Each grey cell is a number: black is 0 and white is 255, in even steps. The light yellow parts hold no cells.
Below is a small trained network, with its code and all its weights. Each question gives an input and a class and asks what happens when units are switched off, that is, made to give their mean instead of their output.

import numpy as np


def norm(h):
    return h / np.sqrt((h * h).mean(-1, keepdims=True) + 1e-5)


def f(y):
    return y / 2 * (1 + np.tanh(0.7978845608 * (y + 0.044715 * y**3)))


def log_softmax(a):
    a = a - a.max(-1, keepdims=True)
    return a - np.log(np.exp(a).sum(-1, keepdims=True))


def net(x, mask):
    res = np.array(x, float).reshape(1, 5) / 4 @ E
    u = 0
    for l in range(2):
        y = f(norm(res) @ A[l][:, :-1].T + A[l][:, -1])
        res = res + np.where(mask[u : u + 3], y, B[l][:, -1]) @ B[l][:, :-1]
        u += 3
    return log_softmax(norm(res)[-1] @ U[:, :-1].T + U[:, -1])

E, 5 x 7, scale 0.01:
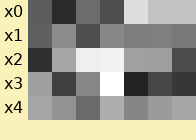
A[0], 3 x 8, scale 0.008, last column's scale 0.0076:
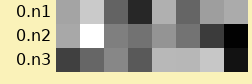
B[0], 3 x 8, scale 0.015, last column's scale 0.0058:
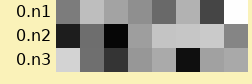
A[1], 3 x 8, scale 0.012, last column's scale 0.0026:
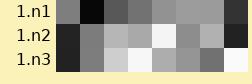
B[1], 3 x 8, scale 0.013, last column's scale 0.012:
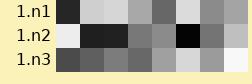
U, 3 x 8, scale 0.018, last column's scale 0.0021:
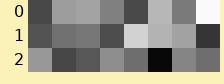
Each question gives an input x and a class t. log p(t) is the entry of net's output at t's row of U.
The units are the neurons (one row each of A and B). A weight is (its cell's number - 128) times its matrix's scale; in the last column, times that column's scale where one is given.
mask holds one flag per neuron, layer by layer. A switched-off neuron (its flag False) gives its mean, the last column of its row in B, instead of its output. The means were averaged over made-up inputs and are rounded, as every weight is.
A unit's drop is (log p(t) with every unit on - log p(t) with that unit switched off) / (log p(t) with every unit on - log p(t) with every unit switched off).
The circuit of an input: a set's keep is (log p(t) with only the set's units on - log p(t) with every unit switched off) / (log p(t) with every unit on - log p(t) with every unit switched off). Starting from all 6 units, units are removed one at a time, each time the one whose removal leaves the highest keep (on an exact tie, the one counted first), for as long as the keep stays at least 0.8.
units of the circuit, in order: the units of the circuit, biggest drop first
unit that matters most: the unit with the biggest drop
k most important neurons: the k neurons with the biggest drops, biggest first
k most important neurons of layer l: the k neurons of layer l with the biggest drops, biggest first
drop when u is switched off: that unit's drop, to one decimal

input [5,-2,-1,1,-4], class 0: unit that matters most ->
1.n1
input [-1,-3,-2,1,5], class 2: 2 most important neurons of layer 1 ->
[1.n3 1.n1]
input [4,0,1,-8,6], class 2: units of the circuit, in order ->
[1.n3 1.n2]
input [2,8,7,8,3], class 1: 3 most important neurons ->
[1.n3 0.n1 1.n1]
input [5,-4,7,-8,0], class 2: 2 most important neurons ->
[1.n2 0.n3]
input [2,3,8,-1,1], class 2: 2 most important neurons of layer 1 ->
[1.n2 1.n1]
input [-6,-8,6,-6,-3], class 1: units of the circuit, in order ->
[1.n3 0.n2]
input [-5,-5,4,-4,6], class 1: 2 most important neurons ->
[1.n3 0.n2]
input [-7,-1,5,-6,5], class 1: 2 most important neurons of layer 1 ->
[1.n3 1.n2]
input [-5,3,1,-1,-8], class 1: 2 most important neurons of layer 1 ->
[1.n1 1.n3]
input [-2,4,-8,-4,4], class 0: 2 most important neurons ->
[0.n1 1.n2]
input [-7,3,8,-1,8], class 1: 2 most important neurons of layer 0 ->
[0.n1 0.n2]
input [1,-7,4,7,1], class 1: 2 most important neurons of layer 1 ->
[1.n3 1.n1]
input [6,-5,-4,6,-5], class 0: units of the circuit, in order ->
[1.n1]
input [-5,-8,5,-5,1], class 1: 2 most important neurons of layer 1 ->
[1.n3 1.n2]
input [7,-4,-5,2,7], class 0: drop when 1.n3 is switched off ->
0.1
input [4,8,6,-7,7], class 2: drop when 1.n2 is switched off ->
0.6
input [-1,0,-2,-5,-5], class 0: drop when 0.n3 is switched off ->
0.0
